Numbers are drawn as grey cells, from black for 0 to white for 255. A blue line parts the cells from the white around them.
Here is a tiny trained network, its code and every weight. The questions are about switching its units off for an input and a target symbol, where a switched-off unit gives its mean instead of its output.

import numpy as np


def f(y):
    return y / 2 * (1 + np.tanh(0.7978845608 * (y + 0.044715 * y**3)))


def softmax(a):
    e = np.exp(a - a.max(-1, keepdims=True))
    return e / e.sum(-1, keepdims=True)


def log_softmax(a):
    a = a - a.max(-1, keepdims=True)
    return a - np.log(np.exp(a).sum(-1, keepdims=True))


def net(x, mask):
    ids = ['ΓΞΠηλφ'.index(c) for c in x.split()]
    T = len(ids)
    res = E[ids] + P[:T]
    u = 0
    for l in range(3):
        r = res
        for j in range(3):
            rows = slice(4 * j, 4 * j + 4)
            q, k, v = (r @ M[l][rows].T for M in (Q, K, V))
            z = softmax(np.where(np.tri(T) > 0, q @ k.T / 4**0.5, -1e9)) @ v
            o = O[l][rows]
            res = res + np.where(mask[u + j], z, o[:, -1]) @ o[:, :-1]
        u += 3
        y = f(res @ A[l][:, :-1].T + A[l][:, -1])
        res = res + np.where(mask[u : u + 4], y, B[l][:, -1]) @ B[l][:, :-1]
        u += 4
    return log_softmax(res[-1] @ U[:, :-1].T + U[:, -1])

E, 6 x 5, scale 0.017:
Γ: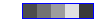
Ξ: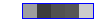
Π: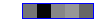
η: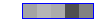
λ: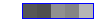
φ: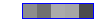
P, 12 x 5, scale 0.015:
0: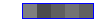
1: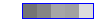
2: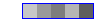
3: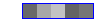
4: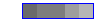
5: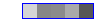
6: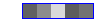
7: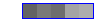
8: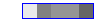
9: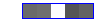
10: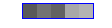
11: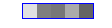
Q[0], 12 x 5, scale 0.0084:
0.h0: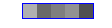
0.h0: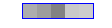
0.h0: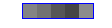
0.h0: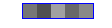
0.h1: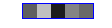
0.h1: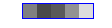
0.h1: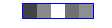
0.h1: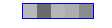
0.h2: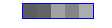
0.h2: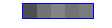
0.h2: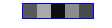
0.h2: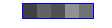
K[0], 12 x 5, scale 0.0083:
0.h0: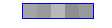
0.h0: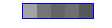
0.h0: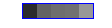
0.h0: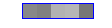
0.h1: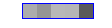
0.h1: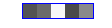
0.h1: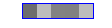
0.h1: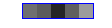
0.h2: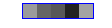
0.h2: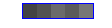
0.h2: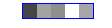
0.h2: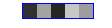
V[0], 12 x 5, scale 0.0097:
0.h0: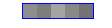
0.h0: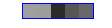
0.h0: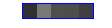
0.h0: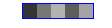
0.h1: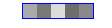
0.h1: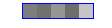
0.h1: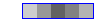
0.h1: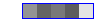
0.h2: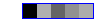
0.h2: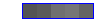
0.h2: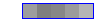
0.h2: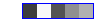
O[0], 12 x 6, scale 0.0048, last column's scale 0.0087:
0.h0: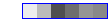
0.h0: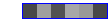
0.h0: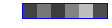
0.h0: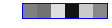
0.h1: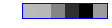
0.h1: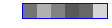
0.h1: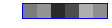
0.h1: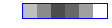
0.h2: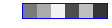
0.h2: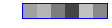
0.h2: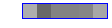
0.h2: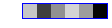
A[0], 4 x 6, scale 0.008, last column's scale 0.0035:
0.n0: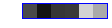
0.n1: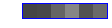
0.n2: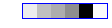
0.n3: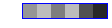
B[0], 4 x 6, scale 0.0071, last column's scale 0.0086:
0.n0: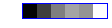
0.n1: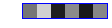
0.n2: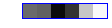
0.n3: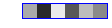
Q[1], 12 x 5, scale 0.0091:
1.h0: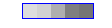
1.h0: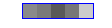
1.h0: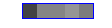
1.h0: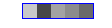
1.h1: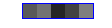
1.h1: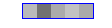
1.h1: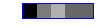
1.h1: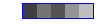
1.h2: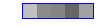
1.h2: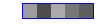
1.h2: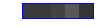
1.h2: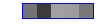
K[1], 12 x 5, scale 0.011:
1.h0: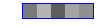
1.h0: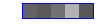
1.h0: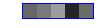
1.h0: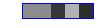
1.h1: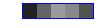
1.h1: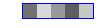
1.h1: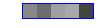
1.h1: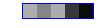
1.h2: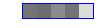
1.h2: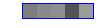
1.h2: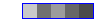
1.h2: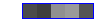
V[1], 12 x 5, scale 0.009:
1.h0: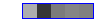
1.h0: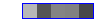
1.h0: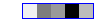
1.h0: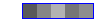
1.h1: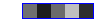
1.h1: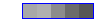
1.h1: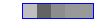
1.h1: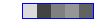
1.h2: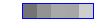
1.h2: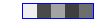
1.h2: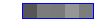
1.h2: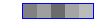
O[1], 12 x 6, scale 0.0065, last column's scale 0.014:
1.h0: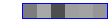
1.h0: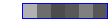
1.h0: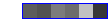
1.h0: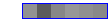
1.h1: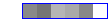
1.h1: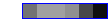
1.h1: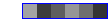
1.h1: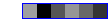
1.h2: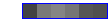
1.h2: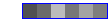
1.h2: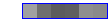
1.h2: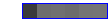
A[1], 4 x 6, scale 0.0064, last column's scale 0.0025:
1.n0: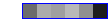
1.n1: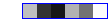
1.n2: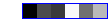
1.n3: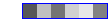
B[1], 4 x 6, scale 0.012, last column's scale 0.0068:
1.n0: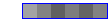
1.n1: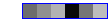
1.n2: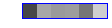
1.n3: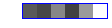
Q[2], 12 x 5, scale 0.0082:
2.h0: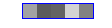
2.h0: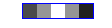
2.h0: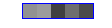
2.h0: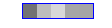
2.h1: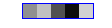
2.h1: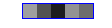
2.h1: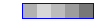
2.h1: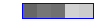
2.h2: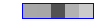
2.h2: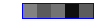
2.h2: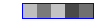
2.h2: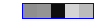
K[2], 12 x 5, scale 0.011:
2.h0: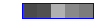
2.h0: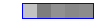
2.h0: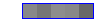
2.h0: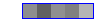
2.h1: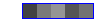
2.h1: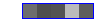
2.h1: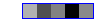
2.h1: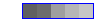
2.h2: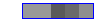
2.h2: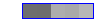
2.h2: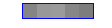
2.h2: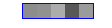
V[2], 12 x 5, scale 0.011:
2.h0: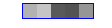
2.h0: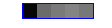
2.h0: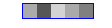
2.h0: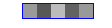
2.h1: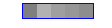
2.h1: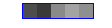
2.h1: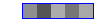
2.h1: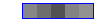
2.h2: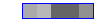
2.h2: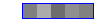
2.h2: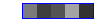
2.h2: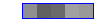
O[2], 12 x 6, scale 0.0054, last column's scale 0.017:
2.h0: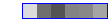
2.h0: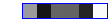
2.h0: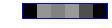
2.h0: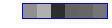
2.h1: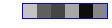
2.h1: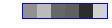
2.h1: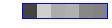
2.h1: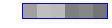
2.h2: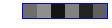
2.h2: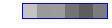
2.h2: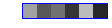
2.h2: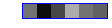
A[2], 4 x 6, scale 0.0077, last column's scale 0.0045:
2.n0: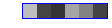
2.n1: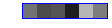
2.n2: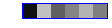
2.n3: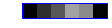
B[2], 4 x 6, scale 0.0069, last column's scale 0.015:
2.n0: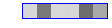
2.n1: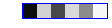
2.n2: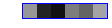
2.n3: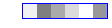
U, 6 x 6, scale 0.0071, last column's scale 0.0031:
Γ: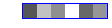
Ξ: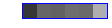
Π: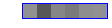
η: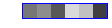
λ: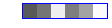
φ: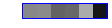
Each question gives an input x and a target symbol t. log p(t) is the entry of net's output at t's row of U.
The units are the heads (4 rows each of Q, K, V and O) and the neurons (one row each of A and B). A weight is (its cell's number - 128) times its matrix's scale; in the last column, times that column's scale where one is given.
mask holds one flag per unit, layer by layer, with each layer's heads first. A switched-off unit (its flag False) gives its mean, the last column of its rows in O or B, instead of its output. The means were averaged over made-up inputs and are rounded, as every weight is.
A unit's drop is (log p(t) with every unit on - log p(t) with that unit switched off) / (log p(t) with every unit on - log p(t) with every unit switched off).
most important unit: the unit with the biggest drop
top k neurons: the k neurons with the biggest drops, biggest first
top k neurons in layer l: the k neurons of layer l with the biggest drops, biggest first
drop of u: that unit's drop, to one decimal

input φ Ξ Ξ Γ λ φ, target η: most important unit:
2.n1
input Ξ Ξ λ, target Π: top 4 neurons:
0.n0, 1.n2, 1.n1, 2.n0
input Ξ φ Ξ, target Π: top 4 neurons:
0.n0, 1.n2, 2.n0, 0.n1
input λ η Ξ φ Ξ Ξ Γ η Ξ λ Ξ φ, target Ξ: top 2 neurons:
0.n2, 1.n2
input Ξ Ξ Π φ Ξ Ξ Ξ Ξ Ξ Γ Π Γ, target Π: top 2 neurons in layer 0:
0.n0, 0.n3
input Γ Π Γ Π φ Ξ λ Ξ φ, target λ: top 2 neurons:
1.n1, 0.n1
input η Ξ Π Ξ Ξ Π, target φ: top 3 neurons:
1.n1, 0.n0, 1.n2
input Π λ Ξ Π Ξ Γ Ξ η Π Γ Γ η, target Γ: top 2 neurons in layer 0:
0.n0, 0.n1
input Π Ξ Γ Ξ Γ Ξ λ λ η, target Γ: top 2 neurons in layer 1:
1.n3, 1.n1
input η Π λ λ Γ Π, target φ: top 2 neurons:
1.n1, 0.n2
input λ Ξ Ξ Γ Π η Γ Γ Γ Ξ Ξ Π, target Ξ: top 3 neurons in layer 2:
2.n1, 2.n3, 2.n0
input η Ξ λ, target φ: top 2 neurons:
0.n0, 1.n1
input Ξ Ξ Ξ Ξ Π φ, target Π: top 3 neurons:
0.n0, 1.n2, 2.n0
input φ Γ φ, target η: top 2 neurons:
0.n2, 2.n1
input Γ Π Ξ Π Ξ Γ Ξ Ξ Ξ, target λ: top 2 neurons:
1.n3, 1.n1
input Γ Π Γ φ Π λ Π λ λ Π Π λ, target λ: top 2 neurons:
0.n0, 2.n1
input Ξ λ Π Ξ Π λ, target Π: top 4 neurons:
0.n0, 1.n2, 1.n1, 2.n0
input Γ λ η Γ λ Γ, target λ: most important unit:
1.h0
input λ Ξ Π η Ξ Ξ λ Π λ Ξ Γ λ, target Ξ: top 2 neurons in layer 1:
1.n2, 1.n3
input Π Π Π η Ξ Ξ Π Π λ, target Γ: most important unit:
0.h2
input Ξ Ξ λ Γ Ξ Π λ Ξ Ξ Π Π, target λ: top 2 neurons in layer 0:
0.n2, 0.n0
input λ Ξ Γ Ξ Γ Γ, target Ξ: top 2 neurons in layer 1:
1.n2, 1.n1
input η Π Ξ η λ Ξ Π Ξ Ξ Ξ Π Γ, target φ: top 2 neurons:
1.n1, 0.n2
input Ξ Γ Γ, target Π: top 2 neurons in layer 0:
0.n2, 0.n0
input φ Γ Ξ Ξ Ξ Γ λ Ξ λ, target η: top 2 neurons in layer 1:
1.n1, 1.n2
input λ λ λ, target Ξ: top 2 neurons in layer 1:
1.n1, 1.n2
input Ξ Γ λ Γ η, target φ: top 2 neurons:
0.n0, 1.n1
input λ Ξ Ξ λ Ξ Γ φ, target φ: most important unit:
0.n0
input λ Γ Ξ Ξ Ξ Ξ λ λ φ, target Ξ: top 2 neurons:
0.n2, 0.n0
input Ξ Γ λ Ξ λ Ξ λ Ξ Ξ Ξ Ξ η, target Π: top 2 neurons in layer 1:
1.n2, 1.n1
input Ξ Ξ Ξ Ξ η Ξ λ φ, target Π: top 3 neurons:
0.n0, 1.n2, 1.n1
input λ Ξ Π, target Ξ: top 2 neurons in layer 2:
2.n3, 2.n1
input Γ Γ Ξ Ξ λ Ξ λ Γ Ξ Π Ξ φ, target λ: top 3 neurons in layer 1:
1.n1, 1.n3, 1.n2
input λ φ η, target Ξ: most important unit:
0.h2
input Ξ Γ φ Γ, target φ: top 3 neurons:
0.n2, 0.n0, 2.n1
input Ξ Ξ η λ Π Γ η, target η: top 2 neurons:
0.n2, 2.n1
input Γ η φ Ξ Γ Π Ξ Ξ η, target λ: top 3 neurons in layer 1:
1.n2, 1.n1, 1.n3
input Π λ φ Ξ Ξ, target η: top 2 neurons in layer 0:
0.n0, 0.n1
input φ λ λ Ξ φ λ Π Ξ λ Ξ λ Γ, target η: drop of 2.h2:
0.1
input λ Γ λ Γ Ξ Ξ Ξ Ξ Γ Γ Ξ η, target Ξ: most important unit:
2.h0
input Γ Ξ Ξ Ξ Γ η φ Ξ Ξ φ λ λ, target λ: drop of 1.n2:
0.3
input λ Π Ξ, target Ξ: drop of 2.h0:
0.7
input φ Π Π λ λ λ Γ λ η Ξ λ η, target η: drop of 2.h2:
0.1
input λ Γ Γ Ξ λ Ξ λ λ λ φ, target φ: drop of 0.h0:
0.3
